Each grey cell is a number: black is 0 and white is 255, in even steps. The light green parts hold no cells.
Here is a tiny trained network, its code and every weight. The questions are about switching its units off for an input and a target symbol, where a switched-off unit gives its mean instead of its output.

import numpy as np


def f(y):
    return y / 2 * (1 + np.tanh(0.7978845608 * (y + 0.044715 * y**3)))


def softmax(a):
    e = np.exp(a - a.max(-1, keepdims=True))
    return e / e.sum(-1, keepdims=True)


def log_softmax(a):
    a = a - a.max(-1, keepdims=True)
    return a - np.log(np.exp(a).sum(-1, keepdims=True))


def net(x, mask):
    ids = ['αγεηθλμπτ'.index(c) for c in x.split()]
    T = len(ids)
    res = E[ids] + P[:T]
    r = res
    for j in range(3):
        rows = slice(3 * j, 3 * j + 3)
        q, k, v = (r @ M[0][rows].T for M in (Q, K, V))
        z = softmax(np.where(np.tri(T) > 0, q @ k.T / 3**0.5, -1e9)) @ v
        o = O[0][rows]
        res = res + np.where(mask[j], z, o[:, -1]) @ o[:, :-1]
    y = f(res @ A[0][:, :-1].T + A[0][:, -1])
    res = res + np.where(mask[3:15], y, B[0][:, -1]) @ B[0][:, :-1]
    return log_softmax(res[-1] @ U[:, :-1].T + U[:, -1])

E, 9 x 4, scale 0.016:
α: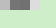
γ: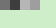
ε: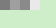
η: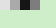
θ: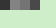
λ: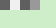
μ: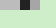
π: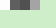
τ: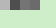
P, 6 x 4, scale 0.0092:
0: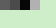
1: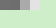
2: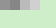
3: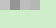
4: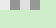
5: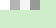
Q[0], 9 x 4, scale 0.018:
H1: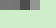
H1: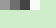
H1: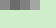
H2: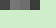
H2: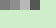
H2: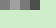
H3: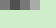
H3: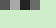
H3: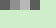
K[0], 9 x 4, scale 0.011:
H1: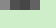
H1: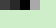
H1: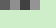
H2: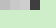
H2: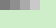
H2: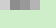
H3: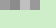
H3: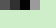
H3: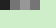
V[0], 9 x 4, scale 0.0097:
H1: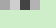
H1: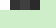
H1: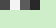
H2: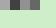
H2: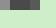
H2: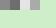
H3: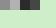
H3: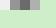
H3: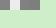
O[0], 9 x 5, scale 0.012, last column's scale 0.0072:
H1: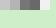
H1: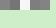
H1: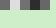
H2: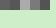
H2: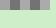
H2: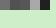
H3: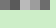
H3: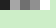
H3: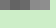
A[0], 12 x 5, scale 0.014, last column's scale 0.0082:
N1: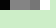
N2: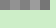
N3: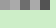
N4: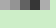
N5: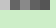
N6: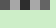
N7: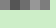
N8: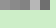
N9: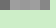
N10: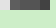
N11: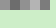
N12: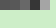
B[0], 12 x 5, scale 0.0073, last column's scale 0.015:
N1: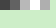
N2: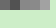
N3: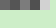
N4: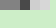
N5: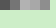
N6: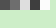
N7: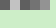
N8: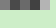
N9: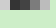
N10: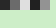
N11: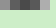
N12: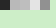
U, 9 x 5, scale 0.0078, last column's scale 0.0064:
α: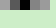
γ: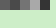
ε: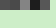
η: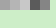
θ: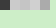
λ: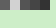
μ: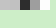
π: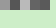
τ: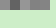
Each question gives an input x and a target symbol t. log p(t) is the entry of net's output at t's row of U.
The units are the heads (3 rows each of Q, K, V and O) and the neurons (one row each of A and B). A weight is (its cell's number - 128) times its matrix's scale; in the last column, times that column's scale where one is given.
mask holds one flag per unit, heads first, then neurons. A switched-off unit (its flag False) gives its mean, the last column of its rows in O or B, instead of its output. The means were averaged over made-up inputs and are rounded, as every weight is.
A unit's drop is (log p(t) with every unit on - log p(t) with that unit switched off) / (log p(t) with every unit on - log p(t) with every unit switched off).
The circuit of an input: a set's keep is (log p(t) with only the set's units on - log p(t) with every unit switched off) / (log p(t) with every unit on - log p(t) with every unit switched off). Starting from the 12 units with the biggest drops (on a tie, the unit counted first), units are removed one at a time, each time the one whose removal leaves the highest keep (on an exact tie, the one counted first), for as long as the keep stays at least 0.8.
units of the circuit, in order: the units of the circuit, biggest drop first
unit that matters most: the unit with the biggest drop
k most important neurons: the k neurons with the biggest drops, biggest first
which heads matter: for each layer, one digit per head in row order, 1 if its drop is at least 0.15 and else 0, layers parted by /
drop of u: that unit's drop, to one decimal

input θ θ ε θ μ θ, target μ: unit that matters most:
H3
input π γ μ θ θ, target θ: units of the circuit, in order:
[H1, N1]
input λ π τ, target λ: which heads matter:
100
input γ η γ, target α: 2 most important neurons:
[N6, N11]
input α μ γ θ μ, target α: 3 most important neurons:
[N6, N11, N8]
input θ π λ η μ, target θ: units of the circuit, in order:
[H3, N1]
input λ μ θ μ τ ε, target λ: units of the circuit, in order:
[H1, H3]
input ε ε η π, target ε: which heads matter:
100
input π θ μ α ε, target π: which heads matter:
100
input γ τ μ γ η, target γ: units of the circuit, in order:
[H3, H1]
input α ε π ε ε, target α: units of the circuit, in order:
[H1, N6, N11, N8]
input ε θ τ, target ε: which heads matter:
110
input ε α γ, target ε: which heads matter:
111
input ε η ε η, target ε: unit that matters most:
N6
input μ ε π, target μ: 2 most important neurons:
[N6, N4]
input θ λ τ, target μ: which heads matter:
110
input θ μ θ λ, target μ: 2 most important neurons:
[N6, N4]
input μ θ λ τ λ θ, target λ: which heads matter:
111
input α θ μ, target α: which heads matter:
100
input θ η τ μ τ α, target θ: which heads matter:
101
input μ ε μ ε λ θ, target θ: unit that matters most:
H2
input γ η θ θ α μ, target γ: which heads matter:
101
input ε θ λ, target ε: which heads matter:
110
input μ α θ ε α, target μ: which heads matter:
101
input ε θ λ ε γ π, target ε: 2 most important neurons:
[N6, N3]
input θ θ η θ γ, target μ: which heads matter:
101
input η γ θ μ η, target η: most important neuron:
[N1]
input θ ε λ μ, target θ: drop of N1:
0.4
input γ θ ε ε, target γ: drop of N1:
0.2
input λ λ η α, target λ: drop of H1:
0.5
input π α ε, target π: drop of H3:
-0.1
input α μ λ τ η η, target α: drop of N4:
-0.1
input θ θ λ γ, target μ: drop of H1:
0.2
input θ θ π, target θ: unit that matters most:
H3
